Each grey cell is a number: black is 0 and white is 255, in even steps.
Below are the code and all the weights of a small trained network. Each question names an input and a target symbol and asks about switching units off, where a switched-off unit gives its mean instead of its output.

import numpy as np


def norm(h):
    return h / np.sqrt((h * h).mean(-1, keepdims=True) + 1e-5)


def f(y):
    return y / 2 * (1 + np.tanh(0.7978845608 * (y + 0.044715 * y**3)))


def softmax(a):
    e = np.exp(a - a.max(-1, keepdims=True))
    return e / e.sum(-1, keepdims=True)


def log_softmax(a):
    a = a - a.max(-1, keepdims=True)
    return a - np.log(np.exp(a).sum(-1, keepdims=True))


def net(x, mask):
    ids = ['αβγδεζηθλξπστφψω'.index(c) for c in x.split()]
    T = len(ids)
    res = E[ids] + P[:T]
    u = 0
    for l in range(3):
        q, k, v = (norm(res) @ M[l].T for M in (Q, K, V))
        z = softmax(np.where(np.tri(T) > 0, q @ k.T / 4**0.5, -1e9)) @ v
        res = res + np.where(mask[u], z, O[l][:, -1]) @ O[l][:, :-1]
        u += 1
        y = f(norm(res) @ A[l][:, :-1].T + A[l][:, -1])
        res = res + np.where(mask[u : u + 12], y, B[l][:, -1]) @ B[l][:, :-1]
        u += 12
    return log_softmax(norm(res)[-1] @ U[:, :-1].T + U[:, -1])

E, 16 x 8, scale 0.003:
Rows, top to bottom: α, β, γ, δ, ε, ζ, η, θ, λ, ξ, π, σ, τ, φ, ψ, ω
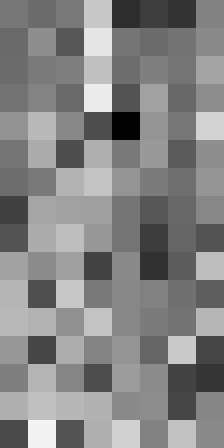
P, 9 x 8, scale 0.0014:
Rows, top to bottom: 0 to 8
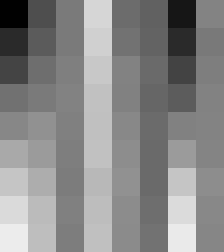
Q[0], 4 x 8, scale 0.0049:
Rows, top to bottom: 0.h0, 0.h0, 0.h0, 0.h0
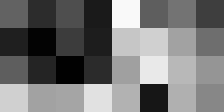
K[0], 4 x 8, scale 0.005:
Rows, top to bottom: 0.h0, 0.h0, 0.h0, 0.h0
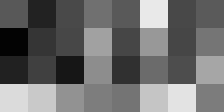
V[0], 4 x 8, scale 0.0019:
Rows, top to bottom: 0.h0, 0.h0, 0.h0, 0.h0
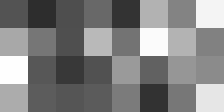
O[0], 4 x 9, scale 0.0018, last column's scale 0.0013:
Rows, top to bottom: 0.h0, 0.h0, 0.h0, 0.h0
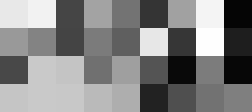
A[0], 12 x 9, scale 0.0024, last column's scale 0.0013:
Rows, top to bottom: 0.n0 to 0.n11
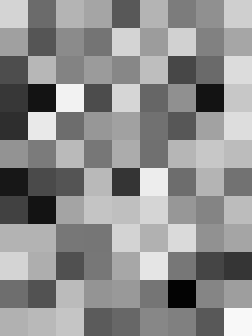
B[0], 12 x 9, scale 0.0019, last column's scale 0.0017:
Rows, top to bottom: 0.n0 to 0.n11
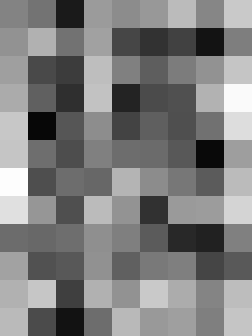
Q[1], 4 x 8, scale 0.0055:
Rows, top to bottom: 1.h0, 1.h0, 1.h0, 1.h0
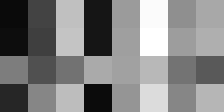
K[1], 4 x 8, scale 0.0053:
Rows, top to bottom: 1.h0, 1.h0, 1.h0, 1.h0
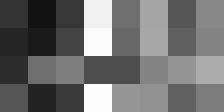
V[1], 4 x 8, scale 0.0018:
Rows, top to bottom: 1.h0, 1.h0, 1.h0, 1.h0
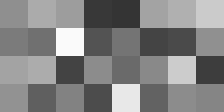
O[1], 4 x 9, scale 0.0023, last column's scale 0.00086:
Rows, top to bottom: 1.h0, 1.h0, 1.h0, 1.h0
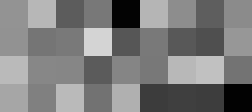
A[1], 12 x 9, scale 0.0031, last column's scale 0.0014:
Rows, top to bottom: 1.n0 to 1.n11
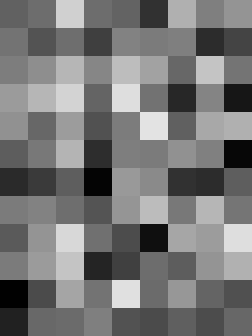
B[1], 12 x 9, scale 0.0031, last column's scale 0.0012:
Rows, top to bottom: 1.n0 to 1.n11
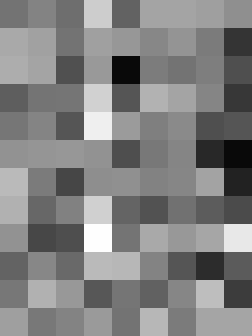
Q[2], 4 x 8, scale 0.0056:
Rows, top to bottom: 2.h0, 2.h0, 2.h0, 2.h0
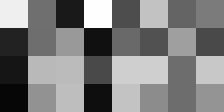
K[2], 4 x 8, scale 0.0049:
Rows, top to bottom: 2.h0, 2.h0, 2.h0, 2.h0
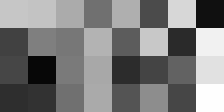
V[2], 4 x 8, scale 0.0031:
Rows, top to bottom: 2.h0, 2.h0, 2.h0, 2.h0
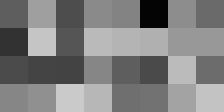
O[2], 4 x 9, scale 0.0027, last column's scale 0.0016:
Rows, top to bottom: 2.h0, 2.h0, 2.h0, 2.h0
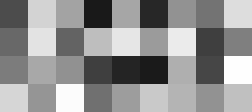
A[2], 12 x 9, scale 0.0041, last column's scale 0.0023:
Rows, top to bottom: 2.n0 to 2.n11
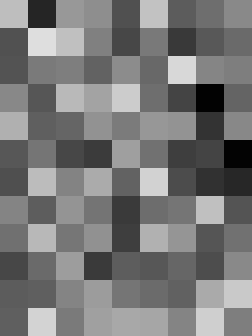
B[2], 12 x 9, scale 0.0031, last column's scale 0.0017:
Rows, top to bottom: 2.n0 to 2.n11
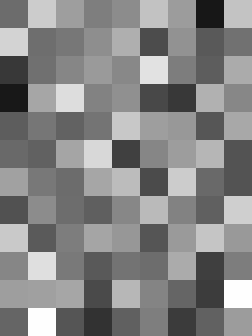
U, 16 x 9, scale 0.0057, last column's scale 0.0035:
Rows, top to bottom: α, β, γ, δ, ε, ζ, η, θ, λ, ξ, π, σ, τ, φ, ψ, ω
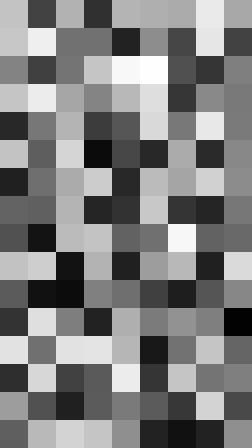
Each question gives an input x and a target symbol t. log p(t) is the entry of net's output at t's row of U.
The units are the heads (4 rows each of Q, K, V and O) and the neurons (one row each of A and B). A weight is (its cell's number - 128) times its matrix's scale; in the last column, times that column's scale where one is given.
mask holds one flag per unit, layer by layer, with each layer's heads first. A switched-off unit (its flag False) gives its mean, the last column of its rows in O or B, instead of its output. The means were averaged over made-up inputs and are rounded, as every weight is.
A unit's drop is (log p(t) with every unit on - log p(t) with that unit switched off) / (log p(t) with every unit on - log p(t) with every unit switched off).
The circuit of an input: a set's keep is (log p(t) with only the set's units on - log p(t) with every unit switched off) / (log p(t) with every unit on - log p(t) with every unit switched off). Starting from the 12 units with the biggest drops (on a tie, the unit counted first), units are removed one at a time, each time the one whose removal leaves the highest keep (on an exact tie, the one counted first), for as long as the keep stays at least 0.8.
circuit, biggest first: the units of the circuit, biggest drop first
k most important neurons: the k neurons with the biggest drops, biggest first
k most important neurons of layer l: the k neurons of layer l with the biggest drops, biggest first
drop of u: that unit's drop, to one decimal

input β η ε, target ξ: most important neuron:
[1.n7]
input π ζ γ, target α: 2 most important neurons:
[0.n6; 0.n7]
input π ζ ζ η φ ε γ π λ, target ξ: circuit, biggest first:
[1.h0; 0.n3]
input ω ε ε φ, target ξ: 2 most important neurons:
[0.n3; 2.n9]
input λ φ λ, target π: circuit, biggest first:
[1.n8; 2.h0]
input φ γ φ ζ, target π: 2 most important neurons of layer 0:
[0.n6; 0.n3]
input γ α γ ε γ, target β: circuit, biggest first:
[0.h0; 2.n11]
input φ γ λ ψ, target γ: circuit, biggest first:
[2.h0; 0.n3]
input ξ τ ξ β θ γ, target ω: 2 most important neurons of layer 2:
[2.n3; 2.n8]
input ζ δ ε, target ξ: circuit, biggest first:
[1.n9; 2.h0]
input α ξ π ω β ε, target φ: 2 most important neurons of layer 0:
[0.n3; 0.n7]
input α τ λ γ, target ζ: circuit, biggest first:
[2.h0; 0.n3]
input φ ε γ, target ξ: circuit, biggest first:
[1.h0; 2.n3]
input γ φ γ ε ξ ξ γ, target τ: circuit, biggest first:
[0.h0]
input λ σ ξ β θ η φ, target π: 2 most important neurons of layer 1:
[1.n6; 1.n1]
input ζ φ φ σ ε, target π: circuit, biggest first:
[2.h0; 1.n9]
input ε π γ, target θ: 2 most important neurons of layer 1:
[1.n8; 1.n0]
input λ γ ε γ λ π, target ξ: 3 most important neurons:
[0.n3; 2.n0; 0.n10]
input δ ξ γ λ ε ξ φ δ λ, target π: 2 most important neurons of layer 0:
[0.n3; 0.n11]
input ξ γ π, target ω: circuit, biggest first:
[2.n3]
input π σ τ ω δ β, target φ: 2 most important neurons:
[0.n3; 0.n7]
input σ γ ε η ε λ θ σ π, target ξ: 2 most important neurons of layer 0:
[0.n3; 0.n0]
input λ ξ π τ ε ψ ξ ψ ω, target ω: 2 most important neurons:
[0.n8; 2.n3]
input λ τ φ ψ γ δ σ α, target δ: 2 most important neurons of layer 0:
[0.n3; 0.n5]
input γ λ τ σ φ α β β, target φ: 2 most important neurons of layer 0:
[0.n3; 0.n6]
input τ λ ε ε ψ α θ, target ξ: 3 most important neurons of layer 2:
[2.n0; 2.n3; 2.n2]
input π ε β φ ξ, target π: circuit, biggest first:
[2.h0]
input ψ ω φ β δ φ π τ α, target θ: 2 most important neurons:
[2.n7; 1.n8]
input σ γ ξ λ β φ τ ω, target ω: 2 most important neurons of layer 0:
[0.n8; 0.n4]
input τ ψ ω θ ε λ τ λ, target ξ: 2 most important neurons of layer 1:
[1.n8; 1.n0]
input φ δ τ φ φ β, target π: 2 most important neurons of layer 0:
[0.n7; 0.n6]
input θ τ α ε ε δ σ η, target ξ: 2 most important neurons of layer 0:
[0.n0; 0.n7]
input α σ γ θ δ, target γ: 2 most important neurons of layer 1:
[1.n0; 1.n10]
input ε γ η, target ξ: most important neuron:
[2.n3]
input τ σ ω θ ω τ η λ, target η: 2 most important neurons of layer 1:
[1.n8; 1.n0]
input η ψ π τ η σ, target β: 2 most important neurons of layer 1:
[1.n2; 1.n8]
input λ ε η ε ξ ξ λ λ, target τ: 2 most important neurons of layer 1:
[1.n8; 1.n0]
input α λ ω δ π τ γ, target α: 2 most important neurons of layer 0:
[0.n6; 0.n7]
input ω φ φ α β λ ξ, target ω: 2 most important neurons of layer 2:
[2.n3; 2.n8]
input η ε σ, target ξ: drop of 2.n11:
0.1
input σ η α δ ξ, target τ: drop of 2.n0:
0.1
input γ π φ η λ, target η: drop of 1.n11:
0.2
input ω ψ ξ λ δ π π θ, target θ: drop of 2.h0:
0.5
